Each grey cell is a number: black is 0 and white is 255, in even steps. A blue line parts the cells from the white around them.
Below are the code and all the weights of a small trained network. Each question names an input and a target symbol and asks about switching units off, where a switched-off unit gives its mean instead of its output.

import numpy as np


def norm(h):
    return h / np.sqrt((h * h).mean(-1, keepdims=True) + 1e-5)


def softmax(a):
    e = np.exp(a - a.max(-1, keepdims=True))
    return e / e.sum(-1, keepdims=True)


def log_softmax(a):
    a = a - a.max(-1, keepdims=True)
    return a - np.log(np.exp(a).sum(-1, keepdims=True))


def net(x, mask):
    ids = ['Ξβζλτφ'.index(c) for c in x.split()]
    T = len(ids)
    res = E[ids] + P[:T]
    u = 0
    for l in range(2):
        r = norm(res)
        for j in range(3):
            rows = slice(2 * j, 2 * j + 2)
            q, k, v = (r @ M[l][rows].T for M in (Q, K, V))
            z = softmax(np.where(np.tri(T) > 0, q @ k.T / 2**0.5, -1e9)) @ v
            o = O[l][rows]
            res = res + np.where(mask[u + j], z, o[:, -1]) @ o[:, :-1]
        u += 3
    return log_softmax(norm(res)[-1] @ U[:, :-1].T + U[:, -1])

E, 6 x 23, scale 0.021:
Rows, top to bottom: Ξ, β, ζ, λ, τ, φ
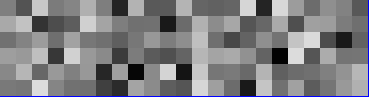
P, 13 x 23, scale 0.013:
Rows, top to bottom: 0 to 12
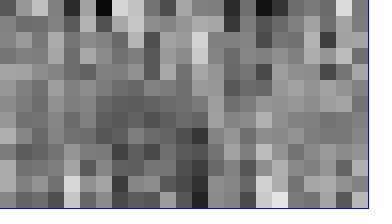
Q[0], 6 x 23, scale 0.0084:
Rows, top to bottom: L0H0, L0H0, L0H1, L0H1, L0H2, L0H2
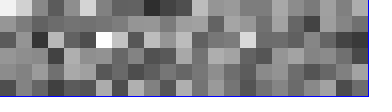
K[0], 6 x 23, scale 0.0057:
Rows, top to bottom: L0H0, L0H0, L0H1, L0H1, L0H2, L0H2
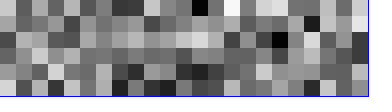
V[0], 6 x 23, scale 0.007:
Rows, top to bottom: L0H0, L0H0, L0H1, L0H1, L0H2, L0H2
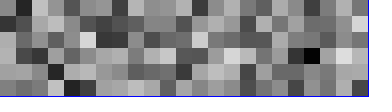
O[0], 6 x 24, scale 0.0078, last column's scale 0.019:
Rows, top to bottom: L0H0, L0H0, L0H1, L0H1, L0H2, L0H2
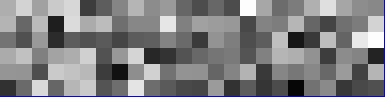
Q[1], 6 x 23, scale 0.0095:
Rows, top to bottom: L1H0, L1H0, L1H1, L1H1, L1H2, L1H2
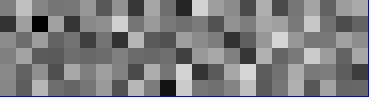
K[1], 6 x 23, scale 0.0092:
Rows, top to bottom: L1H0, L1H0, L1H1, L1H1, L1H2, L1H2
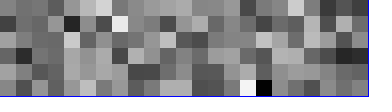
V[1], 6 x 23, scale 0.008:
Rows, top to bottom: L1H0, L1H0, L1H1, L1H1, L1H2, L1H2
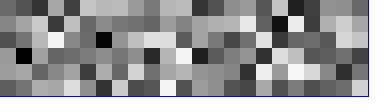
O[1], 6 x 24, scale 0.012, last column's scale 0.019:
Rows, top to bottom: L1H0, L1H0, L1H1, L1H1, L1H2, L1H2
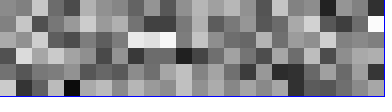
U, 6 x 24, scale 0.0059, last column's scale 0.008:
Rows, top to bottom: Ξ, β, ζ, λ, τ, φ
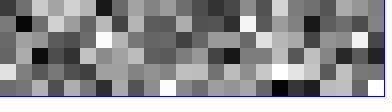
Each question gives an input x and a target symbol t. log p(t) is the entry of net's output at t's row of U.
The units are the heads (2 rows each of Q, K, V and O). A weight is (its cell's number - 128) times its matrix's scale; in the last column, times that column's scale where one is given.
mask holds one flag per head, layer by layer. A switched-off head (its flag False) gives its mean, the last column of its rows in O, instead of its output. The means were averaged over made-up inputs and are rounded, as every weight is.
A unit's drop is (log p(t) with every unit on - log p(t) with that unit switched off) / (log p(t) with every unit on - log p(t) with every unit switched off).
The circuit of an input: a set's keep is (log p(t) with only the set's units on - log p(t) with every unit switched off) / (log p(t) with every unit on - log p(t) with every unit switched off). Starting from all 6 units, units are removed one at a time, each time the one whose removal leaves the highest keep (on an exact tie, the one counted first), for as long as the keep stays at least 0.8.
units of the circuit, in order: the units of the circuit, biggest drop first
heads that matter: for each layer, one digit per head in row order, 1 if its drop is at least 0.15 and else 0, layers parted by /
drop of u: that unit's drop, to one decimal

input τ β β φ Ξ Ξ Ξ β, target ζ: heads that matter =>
001 / 100
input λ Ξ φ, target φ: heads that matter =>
100 / 010
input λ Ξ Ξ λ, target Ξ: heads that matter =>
000 / 011
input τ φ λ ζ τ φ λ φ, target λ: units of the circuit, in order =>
[L1H0]
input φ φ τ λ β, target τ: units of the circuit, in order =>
[L0H0 L0H2 L1H0]
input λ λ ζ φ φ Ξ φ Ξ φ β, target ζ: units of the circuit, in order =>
[L0H0 L0H2]
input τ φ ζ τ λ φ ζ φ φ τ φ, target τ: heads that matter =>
111 / 000
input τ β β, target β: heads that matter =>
000 / 110
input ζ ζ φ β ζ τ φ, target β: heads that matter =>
100 / 111
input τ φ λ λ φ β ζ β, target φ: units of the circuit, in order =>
[L0H1 L1H0 L0H0]
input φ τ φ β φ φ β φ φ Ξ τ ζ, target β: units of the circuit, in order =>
[L1H1 L1H0]
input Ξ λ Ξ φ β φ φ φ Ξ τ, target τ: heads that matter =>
101 / 000
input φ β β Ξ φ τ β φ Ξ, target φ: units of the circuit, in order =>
[L1H1 L0H0]
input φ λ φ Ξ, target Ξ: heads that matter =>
101 / 010
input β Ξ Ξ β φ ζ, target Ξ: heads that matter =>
000 / 111
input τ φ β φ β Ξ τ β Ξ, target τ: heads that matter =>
000 / 110
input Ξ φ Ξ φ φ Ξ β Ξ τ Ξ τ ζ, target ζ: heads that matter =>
101 / 100
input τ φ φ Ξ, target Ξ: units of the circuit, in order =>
[L0H0 L1H1 L0H2]
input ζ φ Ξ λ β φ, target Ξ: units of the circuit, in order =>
[L0H0 L1H1]
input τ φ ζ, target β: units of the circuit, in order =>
[L1H0 L1H2]
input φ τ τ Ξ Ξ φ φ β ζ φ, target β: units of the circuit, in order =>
[L1H1 L0H0]
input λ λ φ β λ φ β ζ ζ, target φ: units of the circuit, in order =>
[L0H1]
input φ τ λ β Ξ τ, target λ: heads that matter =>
000 / 100
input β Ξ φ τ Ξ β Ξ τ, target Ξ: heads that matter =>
010 / 110
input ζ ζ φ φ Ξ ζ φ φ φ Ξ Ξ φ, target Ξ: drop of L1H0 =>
0.0
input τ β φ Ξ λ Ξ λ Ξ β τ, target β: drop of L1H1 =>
0.6
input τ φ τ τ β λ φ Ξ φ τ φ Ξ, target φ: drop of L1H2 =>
0.1
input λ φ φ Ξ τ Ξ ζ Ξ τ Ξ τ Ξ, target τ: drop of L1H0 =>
0.1
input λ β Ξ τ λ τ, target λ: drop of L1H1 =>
-0.1
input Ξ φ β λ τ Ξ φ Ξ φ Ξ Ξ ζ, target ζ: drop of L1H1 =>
-0.1
